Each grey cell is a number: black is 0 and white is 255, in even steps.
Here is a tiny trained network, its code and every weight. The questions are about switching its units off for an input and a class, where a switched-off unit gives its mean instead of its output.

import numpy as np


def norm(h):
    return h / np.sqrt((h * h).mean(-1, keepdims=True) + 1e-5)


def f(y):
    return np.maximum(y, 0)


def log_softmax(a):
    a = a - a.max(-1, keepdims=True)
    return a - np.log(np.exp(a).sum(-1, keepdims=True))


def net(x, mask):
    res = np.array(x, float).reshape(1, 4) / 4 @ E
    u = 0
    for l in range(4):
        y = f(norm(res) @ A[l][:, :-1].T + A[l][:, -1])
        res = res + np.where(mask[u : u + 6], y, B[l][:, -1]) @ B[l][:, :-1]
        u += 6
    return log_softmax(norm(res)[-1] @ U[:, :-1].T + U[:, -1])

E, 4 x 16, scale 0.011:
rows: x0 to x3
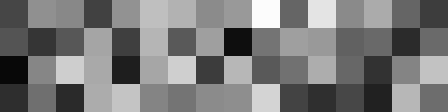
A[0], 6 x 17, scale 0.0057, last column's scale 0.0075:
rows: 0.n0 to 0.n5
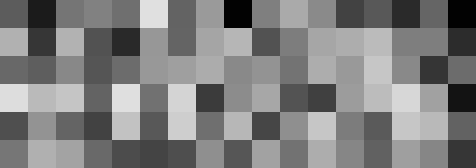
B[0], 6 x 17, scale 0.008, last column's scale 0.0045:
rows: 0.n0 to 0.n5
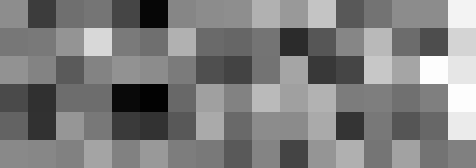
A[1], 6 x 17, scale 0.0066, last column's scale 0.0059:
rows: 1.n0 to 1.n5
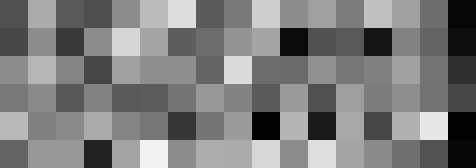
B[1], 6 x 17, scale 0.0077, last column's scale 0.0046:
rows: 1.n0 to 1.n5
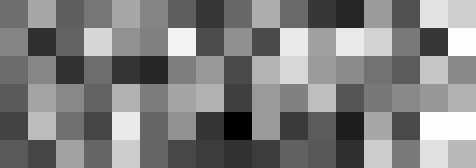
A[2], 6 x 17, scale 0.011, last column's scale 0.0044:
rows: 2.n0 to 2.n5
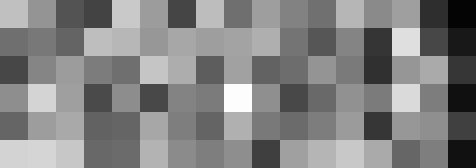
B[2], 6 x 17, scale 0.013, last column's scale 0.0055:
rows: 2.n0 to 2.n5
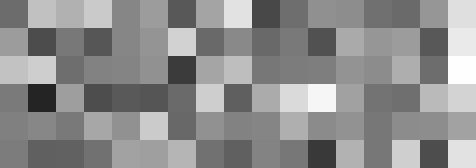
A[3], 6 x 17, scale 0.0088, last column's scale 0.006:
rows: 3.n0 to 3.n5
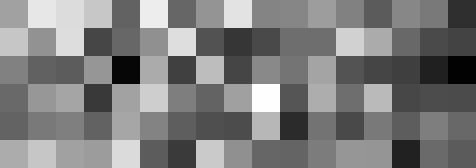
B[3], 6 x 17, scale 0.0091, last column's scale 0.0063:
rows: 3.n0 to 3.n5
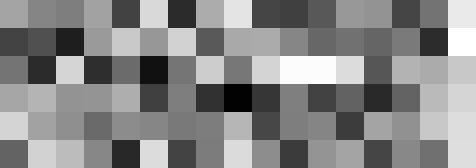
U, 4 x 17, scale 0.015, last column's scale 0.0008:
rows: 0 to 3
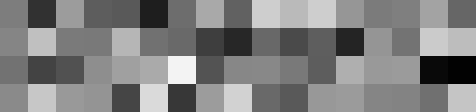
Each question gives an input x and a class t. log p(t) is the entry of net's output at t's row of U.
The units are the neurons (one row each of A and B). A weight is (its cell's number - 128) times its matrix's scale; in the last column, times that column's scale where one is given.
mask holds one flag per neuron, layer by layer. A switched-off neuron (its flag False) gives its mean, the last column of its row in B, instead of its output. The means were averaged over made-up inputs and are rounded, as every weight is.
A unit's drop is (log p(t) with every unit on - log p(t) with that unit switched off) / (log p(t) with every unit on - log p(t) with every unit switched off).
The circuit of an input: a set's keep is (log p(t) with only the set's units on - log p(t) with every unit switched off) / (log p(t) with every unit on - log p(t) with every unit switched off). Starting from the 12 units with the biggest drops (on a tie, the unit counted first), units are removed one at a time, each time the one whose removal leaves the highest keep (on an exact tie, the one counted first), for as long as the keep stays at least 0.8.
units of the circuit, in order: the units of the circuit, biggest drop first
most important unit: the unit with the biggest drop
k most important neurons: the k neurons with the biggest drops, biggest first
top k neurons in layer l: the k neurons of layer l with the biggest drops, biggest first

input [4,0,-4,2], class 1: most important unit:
1.n0
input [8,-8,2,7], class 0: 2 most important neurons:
2.n3, 1.n4
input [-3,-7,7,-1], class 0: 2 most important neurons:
2.n3, 2.n0
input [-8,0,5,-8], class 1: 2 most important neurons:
1.n4, 1.n1
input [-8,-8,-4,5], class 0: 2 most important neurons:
2.n3, 0.n3
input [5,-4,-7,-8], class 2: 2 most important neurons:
2.n5, 3.n1
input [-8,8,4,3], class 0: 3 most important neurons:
0.n0, 3.n2, 0.n2
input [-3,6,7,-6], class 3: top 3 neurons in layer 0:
0.n3, 0.n4, 0.n2
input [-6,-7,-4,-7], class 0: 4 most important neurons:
0.n3, 2.n3, 1.n1, 2.n1
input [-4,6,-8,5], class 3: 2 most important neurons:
2.n0, 3.n5
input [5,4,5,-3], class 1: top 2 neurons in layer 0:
0.n3, 0.n4
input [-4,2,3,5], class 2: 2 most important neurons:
1.n1, 0.n2
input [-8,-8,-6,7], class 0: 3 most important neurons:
2.n3, 0.n3, 0.n2
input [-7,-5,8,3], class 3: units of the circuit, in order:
2.n2
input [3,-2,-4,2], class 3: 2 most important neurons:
2.n0, 1.n4
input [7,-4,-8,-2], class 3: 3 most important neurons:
2.n0, 3.n5, 1.n4
